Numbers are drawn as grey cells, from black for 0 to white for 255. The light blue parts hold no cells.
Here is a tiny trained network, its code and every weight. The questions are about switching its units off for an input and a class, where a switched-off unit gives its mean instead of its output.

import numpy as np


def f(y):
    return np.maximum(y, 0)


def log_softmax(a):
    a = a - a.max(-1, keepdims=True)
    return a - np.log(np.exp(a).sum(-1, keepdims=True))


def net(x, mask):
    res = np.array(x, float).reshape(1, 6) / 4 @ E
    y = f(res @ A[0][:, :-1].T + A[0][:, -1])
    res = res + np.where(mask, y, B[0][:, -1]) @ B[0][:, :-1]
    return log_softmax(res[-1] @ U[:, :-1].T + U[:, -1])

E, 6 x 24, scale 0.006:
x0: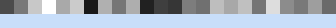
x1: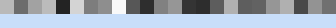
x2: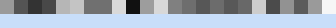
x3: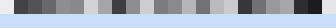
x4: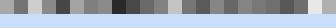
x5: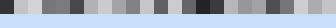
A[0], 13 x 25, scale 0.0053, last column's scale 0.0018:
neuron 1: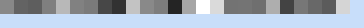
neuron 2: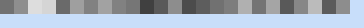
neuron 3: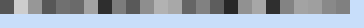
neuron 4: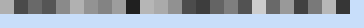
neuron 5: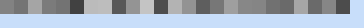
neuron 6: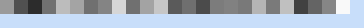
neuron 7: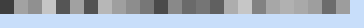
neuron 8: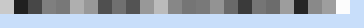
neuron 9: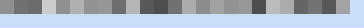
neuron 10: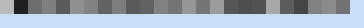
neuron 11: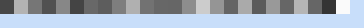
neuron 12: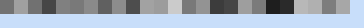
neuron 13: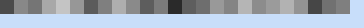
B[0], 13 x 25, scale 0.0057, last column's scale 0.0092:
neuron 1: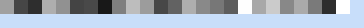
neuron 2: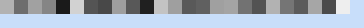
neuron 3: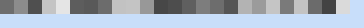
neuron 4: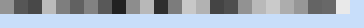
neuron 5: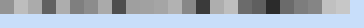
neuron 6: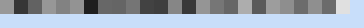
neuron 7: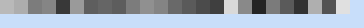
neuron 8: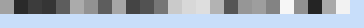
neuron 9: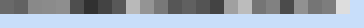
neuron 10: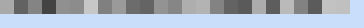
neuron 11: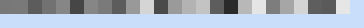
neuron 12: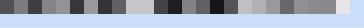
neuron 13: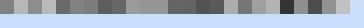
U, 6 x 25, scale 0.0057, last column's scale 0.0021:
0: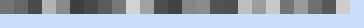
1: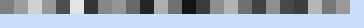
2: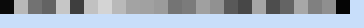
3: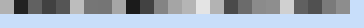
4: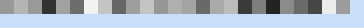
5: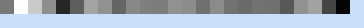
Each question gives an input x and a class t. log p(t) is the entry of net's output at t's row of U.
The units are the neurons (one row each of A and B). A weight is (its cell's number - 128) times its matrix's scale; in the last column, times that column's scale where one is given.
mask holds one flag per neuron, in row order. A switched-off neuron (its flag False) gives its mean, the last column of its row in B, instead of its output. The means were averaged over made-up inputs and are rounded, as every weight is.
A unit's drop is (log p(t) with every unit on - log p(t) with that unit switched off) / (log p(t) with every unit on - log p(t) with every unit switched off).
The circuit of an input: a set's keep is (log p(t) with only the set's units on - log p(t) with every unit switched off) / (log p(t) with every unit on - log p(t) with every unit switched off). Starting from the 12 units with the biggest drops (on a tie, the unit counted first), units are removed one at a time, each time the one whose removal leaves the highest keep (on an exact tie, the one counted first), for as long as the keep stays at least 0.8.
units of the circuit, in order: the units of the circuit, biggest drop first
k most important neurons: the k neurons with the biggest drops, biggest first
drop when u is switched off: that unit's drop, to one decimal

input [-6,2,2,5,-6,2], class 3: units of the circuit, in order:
neuron 8
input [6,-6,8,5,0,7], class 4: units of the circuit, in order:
neuron 1; neuron 3
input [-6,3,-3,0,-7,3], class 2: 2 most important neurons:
neuron 1; neuron 4
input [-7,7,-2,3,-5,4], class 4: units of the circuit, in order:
neuron 1; neuron 5
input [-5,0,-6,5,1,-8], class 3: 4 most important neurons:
neuron 8; neuron 10; neuron 12; neuron 3
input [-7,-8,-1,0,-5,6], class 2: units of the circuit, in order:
neuron 5; neuron 4
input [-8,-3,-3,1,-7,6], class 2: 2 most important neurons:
neuron 1; neuron 5
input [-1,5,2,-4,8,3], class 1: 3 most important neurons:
neuron 2; neuron 1; neuron 11
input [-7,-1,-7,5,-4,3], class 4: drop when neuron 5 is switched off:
0.1
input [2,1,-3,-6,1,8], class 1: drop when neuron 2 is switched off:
0.2
